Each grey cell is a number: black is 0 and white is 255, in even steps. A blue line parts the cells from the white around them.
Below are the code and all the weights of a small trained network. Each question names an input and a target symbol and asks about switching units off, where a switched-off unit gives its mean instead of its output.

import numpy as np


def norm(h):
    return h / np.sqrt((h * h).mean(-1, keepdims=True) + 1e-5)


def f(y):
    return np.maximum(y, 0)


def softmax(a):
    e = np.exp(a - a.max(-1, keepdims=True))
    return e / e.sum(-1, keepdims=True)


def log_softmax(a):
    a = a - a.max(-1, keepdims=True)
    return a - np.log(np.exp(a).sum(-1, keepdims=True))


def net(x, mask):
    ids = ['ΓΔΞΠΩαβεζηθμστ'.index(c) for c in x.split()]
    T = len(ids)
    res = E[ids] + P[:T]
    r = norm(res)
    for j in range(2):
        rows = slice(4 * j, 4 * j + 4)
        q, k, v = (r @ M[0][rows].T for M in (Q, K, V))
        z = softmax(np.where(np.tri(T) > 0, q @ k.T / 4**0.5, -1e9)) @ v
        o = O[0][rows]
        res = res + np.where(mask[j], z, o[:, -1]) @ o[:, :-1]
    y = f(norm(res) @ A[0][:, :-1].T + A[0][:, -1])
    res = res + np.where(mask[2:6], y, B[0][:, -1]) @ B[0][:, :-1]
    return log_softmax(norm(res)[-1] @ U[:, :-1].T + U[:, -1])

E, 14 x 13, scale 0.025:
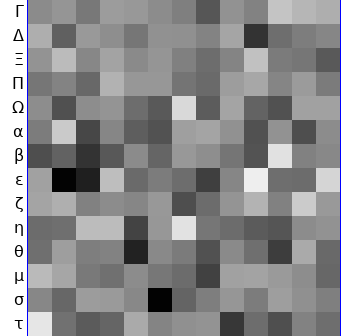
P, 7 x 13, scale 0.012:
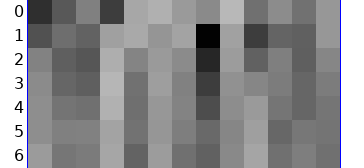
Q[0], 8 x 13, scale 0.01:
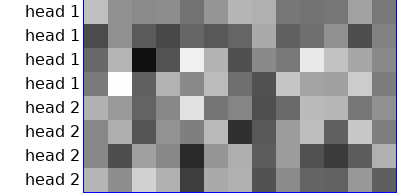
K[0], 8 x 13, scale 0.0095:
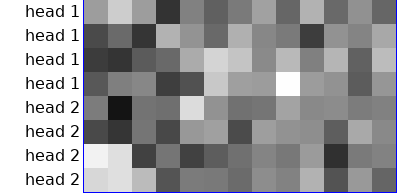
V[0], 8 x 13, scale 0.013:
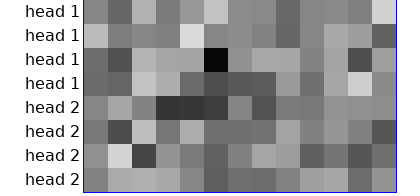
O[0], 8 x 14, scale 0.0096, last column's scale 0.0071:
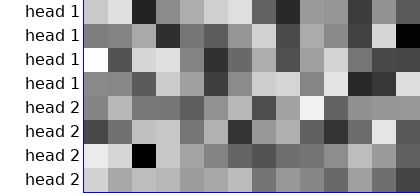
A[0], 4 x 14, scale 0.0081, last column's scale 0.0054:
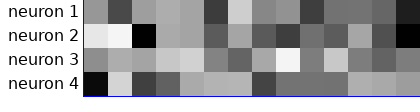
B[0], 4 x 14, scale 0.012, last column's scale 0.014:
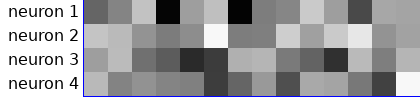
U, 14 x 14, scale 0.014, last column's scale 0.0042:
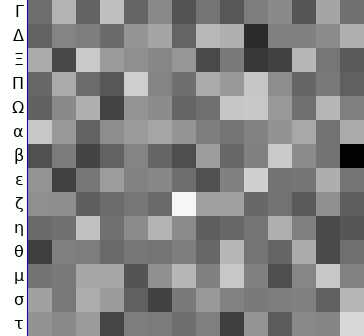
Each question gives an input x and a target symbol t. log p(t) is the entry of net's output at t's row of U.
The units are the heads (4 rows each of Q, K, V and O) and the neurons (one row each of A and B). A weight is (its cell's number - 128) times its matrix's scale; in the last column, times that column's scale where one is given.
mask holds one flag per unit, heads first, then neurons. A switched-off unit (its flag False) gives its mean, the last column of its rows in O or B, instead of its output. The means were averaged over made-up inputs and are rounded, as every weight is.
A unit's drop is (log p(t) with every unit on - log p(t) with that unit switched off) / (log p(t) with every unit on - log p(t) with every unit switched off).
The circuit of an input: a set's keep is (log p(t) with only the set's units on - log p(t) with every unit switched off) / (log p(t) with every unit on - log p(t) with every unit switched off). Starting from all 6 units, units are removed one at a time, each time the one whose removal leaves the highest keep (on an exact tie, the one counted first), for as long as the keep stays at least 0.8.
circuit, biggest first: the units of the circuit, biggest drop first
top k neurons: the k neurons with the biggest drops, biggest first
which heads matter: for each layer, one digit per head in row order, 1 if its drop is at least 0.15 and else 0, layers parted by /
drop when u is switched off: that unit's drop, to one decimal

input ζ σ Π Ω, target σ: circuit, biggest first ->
[head 1]
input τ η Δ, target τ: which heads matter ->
10
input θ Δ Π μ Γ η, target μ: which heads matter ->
01
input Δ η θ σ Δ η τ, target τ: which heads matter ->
10
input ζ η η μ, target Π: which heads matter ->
11
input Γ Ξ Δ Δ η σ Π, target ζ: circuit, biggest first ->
[head 1; head 2; neuron 3]
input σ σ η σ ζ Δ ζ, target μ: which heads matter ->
01
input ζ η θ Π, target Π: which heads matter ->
10
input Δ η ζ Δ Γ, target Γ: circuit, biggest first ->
[head 2; head 1]
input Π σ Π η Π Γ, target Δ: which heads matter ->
01
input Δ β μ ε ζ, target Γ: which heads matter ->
11
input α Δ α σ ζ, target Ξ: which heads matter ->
10
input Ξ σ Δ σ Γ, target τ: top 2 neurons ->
[neuron 4; neuron 2]
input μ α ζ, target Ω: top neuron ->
[neuron 3]
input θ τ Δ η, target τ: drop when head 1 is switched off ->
0.8
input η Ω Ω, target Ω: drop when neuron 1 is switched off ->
1.3
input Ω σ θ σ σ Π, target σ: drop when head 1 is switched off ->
1.4
